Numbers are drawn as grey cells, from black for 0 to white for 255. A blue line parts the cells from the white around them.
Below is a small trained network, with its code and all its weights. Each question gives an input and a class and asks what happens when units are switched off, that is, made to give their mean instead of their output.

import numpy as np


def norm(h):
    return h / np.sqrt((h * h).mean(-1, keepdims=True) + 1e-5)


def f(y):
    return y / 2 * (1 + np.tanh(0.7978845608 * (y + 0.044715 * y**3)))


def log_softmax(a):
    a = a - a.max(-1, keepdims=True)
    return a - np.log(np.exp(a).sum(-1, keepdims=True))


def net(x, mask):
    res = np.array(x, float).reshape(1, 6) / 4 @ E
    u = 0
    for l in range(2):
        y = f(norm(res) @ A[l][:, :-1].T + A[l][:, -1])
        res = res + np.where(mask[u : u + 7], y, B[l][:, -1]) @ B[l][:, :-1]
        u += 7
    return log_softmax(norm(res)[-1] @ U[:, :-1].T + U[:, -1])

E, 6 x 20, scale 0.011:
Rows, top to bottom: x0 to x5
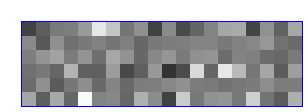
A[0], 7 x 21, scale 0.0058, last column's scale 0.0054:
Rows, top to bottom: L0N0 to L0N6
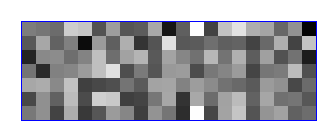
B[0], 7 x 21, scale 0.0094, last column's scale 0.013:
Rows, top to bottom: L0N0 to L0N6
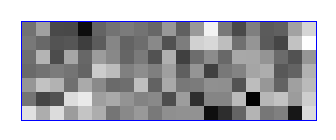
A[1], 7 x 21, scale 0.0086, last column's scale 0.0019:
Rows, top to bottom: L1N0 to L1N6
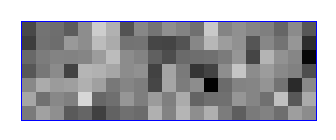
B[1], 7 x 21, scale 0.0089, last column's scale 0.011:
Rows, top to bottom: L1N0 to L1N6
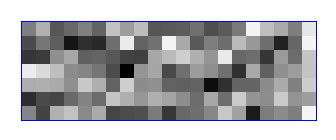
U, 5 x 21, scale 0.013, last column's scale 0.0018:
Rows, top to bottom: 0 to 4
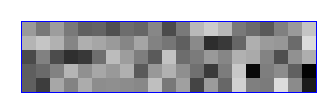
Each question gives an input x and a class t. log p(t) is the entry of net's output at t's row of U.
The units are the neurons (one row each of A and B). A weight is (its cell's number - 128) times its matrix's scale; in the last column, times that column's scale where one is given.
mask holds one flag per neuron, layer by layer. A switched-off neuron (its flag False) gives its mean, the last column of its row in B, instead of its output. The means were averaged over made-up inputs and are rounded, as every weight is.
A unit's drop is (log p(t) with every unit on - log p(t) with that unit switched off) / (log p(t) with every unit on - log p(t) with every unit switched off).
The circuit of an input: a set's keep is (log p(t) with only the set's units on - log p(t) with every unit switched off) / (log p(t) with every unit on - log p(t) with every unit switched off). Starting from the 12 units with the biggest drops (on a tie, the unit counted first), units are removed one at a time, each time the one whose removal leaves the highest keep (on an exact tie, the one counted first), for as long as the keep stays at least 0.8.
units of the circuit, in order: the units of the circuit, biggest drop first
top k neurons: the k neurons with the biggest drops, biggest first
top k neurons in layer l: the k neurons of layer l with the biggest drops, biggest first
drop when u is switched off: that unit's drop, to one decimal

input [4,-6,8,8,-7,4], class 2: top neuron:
L0N0
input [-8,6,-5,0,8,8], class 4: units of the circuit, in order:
L0N1, L1N5
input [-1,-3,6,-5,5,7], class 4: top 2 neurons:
L0N6, L1N5
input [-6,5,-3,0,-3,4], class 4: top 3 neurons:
L0N1, L0N0, L1N5
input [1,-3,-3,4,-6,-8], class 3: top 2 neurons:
L0N5, L0N6
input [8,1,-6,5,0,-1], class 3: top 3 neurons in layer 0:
L0N5, L0N1, L0N6
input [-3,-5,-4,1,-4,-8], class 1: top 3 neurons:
L0N6, L0N0, L0N4
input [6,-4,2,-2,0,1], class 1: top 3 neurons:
L0N1, L1N3, L0N0
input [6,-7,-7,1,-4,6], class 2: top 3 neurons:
L0N6, L1N1, L0N4
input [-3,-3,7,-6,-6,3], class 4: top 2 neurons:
L0N1, L0N6
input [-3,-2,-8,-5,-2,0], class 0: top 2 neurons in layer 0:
L0N5, L0N6
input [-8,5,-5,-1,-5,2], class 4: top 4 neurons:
L0N1, L0N0, L0N6, L1N5
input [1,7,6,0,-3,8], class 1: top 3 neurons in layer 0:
L0N1, L0N5, L0N0
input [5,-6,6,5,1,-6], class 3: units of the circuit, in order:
L0N5
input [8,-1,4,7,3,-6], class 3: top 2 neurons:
L0N6, L0N5
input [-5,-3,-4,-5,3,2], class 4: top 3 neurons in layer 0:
L0N1, L0N0, L0N6
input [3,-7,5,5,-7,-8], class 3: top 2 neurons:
L0N5, L0N6
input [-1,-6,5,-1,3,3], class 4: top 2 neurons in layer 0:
L0N1, L0N0
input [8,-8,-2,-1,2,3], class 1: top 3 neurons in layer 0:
L0N1, L0N0, L0N3
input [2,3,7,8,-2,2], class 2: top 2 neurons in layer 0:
L0N0, L0N5
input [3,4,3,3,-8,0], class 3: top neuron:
L0N1
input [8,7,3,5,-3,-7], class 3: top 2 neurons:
L0N6, L0N5
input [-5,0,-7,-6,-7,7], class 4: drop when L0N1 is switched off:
0.1
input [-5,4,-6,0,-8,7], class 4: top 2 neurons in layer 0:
L0N1, L0N0
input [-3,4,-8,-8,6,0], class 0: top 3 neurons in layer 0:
L0N5, L0N6, L0N1
